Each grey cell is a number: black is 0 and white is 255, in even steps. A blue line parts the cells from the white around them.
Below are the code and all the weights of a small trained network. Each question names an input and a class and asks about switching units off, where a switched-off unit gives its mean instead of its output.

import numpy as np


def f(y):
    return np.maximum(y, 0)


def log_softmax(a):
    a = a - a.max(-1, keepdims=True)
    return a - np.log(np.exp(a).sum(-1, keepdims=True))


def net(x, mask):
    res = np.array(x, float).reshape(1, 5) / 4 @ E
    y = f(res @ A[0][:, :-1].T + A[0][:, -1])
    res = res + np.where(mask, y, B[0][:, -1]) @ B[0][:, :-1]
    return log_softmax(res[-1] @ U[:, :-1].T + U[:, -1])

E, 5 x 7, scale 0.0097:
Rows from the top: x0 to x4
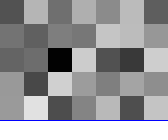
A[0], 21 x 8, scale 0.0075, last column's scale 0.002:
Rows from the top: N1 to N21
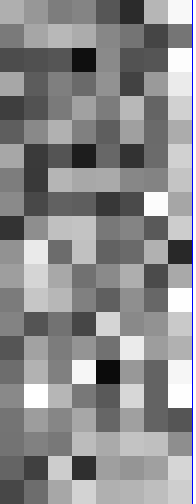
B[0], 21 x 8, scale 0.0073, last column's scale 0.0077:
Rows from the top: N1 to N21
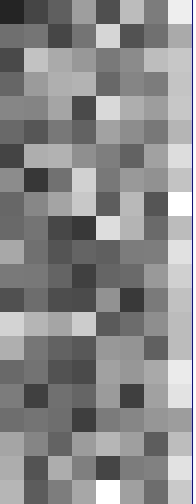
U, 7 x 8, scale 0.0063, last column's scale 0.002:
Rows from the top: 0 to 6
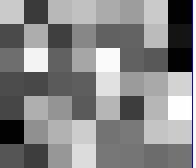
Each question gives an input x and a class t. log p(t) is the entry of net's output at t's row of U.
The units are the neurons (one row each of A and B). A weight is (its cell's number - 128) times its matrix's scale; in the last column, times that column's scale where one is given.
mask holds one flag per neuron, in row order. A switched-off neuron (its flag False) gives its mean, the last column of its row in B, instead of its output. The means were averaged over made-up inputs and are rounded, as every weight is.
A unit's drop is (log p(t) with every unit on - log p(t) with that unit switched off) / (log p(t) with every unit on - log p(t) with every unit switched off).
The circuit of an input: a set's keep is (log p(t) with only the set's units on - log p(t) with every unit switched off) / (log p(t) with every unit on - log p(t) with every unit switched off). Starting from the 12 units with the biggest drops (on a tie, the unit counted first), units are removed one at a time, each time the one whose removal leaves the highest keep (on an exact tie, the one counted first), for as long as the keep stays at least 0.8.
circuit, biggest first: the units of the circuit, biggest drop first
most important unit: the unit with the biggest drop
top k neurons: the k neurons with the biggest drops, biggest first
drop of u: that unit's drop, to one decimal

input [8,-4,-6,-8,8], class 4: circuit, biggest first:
(N17; N12)
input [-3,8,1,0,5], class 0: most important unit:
N14
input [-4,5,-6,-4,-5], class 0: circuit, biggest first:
(N20; N14)
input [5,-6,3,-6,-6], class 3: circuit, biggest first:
(N16; N10)
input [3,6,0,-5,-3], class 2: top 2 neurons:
(N1; N16)
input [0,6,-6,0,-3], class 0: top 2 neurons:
(N20; N14)
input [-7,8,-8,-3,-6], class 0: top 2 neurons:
(N20; N14)
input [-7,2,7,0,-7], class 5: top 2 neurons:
(N7; N3)
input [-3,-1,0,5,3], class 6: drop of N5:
0.2
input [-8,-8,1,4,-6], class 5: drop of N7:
0.4
